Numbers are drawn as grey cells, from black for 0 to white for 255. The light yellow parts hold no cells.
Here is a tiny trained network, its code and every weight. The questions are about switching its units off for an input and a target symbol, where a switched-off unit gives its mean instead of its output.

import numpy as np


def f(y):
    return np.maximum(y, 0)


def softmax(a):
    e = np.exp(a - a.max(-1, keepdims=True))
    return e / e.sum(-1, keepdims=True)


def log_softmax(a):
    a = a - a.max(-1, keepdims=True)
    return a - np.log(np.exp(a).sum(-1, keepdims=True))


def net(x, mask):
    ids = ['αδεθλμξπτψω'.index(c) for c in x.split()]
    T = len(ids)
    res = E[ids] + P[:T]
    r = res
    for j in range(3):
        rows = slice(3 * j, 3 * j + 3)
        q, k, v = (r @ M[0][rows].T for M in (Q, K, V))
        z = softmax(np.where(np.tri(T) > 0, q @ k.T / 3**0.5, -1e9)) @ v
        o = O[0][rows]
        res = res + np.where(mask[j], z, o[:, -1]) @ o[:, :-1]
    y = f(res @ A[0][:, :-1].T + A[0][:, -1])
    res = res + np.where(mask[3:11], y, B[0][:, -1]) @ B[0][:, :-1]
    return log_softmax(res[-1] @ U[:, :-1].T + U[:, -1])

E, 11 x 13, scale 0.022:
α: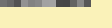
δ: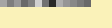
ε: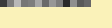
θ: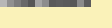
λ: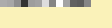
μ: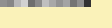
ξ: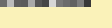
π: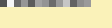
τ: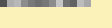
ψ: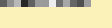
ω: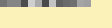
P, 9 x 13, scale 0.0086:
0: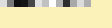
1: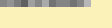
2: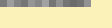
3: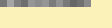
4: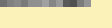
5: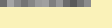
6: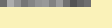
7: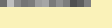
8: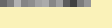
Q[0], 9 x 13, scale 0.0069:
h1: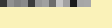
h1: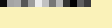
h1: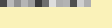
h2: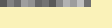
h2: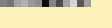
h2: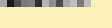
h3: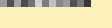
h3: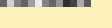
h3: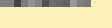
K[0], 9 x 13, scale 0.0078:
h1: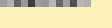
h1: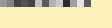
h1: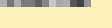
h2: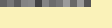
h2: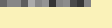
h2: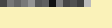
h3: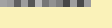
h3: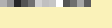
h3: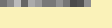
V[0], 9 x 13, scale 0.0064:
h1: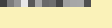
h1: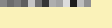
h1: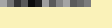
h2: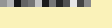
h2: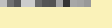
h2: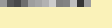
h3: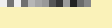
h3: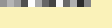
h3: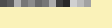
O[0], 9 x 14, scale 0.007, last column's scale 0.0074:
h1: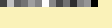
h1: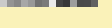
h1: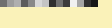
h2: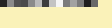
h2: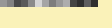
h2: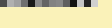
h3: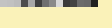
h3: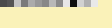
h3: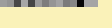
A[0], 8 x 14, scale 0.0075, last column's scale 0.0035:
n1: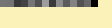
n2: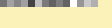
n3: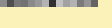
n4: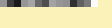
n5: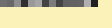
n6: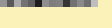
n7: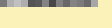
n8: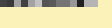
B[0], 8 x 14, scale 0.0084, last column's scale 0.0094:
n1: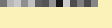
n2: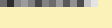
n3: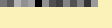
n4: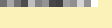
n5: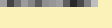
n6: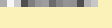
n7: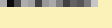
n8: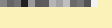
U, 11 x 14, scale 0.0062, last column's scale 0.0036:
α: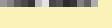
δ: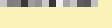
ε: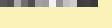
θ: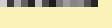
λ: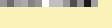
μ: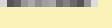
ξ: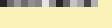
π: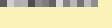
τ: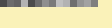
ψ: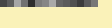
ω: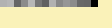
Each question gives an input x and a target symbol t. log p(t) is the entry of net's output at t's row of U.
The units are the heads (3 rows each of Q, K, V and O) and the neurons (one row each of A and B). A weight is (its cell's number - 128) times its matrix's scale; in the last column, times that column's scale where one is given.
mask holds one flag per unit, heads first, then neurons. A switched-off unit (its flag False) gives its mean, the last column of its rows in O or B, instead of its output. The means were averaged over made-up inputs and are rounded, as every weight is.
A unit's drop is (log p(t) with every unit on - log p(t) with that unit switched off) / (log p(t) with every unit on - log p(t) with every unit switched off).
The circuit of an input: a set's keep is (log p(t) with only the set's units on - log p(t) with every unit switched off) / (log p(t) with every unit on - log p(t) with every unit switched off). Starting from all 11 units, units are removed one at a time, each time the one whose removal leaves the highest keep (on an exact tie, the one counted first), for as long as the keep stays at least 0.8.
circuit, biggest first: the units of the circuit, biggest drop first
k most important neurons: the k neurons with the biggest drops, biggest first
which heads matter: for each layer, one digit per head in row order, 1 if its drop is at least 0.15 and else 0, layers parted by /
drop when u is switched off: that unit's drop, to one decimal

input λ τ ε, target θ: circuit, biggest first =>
h1
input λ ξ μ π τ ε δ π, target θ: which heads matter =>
101
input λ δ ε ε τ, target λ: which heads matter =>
011
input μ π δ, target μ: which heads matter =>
011
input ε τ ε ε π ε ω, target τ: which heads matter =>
100
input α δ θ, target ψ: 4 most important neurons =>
n1, n4, n2, n7
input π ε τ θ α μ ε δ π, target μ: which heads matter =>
010
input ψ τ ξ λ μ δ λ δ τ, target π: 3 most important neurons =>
n6, n8, n5
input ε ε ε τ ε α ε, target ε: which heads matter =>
011
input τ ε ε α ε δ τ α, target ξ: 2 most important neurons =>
n4, n5
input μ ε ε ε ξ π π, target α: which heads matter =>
111
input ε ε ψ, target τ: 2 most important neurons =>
n4, n6
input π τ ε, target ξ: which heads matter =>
101
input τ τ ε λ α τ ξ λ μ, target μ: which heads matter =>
010
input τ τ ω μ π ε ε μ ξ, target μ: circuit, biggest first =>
h2
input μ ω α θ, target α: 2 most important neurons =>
n8, n6
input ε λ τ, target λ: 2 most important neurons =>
n2, n4
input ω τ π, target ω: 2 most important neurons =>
n4, n2
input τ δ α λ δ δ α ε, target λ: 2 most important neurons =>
n2, n5
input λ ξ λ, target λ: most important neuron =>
n4
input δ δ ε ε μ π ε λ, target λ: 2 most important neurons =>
n3, n4
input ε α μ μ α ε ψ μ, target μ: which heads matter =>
011
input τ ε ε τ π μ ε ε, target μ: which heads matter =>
010
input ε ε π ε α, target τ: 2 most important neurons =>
n6, n3
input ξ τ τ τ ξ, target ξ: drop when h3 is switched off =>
0.2
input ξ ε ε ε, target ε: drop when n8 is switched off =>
0.1
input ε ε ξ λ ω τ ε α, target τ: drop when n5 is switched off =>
0.0
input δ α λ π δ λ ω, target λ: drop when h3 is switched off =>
0.8
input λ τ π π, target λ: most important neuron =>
n7
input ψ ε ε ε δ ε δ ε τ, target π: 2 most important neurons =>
n6, n8
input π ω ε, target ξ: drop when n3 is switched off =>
-0.1
